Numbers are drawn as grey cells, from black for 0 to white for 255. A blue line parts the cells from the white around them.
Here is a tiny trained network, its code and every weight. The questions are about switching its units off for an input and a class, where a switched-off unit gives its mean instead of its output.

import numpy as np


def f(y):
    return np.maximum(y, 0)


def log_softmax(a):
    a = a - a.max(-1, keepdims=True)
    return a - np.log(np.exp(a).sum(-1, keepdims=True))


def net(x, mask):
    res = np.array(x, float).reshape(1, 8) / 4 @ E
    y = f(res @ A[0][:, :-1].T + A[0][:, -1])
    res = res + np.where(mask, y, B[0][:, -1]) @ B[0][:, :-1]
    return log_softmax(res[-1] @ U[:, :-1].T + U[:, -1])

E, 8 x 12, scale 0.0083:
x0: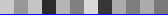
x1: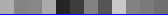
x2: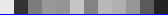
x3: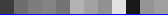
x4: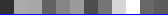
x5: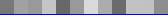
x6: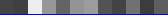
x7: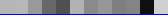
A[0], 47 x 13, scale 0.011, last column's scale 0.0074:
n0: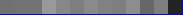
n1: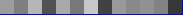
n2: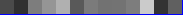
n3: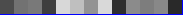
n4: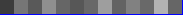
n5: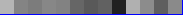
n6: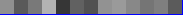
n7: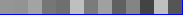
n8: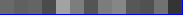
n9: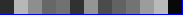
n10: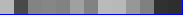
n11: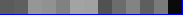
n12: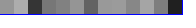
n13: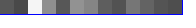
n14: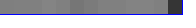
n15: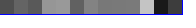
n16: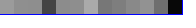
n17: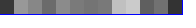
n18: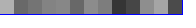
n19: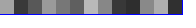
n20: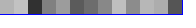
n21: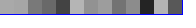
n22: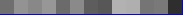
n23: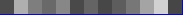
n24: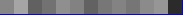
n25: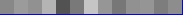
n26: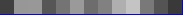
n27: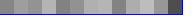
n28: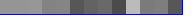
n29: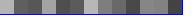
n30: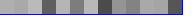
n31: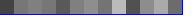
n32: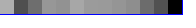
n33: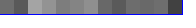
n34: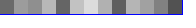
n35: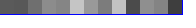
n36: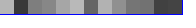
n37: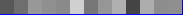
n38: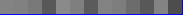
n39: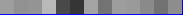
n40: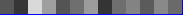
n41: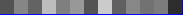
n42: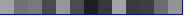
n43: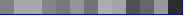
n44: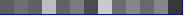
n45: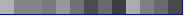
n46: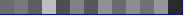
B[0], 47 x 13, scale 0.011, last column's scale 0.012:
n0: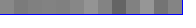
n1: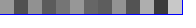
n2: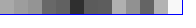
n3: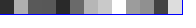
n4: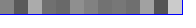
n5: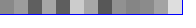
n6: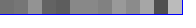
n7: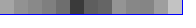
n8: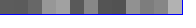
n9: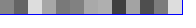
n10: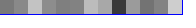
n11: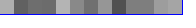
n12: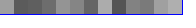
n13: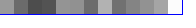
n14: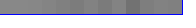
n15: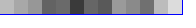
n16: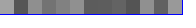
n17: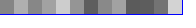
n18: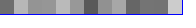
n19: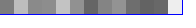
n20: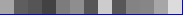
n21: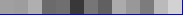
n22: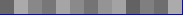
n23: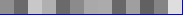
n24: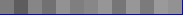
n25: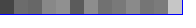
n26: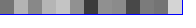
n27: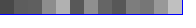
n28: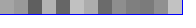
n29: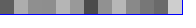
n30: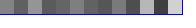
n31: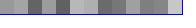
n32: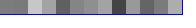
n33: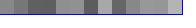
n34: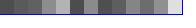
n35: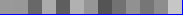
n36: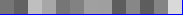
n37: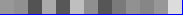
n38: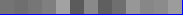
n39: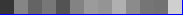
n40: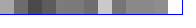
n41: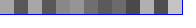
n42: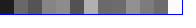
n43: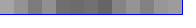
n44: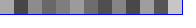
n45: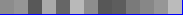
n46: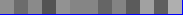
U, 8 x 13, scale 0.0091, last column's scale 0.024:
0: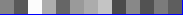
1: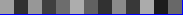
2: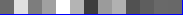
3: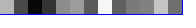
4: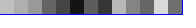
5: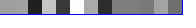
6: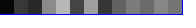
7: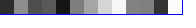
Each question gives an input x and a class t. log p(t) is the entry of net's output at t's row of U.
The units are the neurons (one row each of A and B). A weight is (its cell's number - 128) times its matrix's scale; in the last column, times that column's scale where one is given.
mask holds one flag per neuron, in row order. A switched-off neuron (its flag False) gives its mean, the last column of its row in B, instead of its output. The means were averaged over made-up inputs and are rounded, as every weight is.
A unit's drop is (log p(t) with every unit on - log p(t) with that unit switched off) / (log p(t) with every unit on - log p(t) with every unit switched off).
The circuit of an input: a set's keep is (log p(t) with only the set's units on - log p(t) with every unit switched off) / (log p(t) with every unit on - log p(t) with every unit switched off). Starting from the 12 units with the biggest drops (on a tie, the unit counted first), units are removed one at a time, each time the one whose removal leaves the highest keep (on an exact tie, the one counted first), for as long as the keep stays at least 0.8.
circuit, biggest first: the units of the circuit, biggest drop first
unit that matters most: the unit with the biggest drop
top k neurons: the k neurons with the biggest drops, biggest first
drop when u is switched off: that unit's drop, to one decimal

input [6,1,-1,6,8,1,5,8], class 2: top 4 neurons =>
(n26, n17, n2, n15)
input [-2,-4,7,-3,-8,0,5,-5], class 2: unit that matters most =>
n19
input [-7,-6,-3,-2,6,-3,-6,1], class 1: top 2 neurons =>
(n41, n44)
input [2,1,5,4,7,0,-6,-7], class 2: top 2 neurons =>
(n26, n17)
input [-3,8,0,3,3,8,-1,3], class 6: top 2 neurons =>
(n34, n27)
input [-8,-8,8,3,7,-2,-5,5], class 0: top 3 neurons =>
(n36, n10, n32)
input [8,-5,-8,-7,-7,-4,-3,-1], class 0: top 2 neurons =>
(n23, n9)
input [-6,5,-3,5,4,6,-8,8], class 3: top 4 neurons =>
(n20, n12, n2, n15)
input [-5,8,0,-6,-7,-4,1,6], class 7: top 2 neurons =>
(n6, n39)
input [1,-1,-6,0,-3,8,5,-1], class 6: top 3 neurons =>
(n34, n25, n27)
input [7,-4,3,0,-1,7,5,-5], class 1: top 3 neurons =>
(n1, n30, n42)
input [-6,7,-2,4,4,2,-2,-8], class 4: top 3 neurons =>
(n15, n2, n3)
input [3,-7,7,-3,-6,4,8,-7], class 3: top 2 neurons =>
(n13, n33)
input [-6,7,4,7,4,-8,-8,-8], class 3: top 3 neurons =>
(n20, n12, n21)
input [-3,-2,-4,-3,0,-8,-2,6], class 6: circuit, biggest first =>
(n42)
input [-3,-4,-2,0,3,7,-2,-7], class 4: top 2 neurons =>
(n15, n2)
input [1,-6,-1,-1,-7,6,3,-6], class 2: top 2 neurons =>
(n19, n18)
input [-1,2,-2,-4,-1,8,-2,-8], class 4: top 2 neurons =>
(n15, n2)
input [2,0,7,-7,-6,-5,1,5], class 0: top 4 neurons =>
(n36, n32, n10, n37)
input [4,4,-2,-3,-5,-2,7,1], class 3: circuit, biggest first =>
(n40)
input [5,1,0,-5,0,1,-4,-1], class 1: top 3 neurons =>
(n30, n1, n37)
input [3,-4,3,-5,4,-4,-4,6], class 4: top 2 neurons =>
(n21, n7)
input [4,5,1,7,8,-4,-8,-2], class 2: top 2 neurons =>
(n17, n26)
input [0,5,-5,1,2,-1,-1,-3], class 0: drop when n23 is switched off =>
0.4
